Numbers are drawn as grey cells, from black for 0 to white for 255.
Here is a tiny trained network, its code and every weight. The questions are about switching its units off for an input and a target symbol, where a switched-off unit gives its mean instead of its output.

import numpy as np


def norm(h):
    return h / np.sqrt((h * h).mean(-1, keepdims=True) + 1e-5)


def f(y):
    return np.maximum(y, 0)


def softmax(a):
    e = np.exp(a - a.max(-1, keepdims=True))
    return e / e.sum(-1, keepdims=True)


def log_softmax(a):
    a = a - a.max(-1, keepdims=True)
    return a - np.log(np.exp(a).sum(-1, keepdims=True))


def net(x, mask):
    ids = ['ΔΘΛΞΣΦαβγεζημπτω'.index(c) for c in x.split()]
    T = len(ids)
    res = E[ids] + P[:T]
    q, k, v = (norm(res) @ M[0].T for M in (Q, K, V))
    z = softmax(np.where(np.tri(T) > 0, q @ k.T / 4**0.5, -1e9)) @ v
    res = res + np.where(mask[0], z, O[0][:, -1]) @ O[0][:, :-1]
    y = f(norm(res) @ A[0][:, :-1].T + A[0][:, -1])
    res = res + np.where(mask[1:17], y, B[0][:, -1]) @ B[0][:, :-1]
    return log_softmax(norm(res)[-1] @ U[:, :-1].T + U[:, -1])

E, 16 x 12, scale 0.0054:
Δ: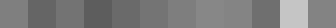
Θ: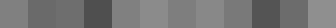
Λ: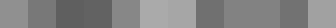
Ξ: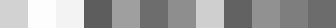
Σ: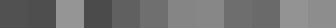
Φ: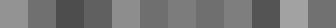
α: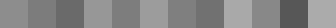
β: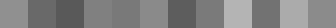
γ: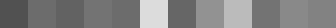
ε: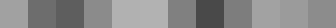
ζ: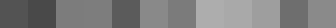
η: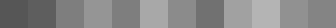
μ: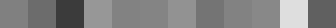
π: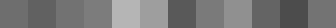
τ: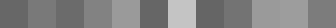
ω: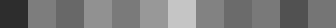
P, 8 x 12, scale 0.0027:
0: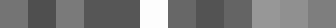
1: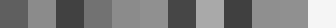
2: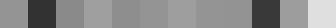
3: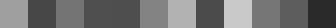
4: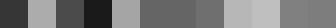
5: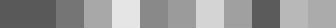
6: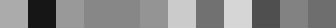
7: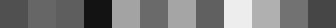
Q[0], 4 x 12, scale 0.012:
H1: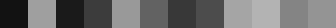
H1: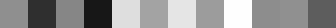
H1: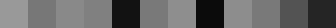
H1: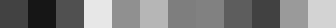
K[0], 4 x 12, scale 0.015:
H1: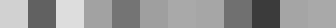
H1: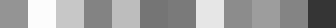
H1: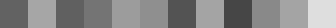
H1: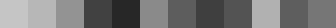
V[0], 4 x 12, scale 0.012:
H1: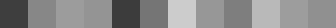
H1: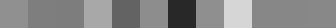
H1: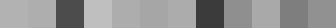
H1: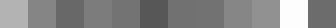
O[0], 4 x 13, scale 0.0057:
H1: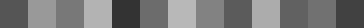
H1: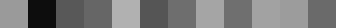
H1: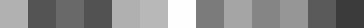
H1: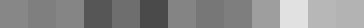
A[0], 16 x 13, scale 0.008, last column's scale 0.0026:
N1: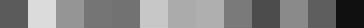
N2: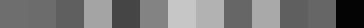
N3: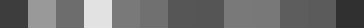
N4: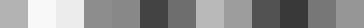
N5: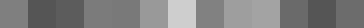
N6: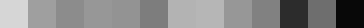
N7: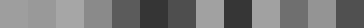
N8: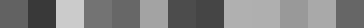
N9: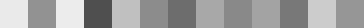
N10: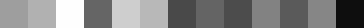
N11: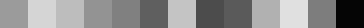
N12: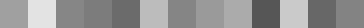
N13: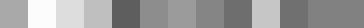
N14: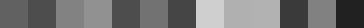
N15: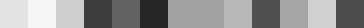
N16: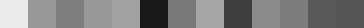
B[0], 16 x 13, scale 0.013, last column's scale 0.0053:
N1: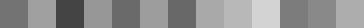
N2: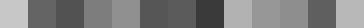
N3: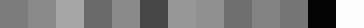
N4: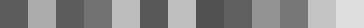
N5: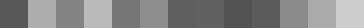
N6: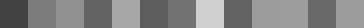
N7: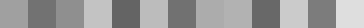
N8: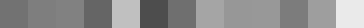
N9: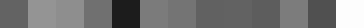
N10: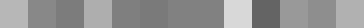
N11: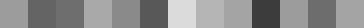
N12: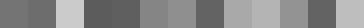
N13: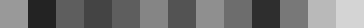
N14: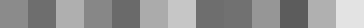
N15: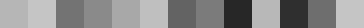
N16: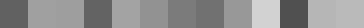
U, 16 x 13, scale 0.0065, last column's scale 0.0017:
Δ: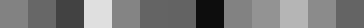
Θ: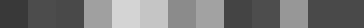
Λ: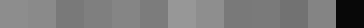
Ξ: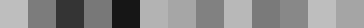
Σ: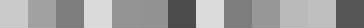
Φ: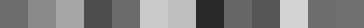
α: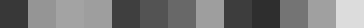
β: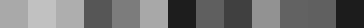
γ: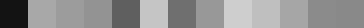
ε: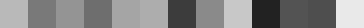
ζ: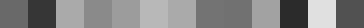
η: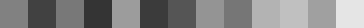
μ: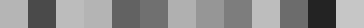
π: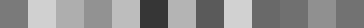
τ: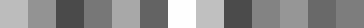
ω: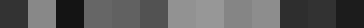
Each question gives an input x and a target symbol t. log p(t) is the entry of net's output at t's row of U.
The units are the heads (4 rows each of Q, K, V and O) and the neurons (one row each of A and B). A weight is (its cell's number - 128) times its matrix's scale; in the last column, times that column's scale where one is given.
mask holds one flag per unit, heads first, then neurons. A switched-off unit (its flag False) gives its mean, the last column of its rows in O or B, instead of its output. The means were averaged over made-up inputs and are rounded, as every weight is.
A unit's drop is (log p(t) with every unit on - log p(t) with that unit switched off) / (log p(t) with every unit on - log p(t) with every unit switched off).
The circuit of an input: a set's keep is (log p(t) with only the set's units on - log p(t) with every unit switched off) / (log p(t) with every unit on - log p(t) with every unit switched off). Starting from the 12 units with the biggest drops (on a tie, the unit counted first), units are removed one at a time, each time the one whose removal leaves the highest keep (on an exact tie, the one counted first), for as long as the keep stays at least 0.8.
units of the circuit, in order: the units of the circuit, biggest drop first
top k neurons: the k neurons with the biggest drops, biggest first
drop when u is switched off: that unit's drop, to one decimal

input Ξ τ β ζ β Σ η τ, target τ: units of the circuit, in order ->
[H1; N11; N15]
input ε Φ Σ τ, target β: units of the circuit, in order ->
[N15; H1]
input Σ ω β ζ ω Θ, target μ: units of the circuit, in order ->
[H1; N3; N14]
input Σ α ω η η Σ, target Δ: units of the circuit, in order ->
[H1; N2; N5]
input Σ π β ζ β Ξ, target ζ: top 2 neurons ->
[N14; N16]
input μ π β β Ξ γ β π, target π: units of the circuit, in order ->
[H1; N10]
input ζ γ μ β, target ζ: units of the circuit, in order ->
[H1; N14]
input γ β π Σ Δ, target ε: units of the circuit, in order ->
[H1]
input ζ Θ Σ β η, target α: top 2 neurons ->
[N13; N3]
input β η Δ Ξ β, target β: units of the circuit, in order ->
[H1; N15]
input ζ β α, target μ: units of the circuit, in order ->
[H1; N3; N7]
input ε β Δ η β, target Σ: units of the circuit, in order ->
[H1; N7; N15]
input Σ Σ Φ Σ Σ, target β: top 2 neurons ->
[N15; N9]
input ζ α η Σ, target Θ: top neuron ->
[N5]
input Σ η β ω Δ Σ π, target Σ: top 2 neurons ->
[N7; N15]
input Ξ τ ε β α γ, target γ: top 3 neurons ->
[N1; N12; N2]
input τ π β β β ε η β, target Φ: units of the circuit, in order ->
[H1; N5]
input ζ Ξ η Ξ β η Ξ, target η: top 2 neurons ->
[N6; N2]
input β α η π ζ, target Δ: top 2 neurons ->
[N2; N5]
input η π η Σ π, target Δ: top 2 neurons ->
[N2; N5]
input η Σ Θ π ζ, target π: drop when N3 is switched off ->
0.1
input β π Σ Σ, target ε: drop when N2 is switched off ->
0.0
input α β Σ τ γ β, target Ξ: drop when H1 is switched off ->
1.0
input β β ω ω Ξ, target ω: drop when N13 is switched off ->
0.2
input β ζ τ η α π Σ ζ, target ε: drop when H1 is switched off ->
1.3
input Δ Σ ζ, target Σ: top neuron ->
[N7]
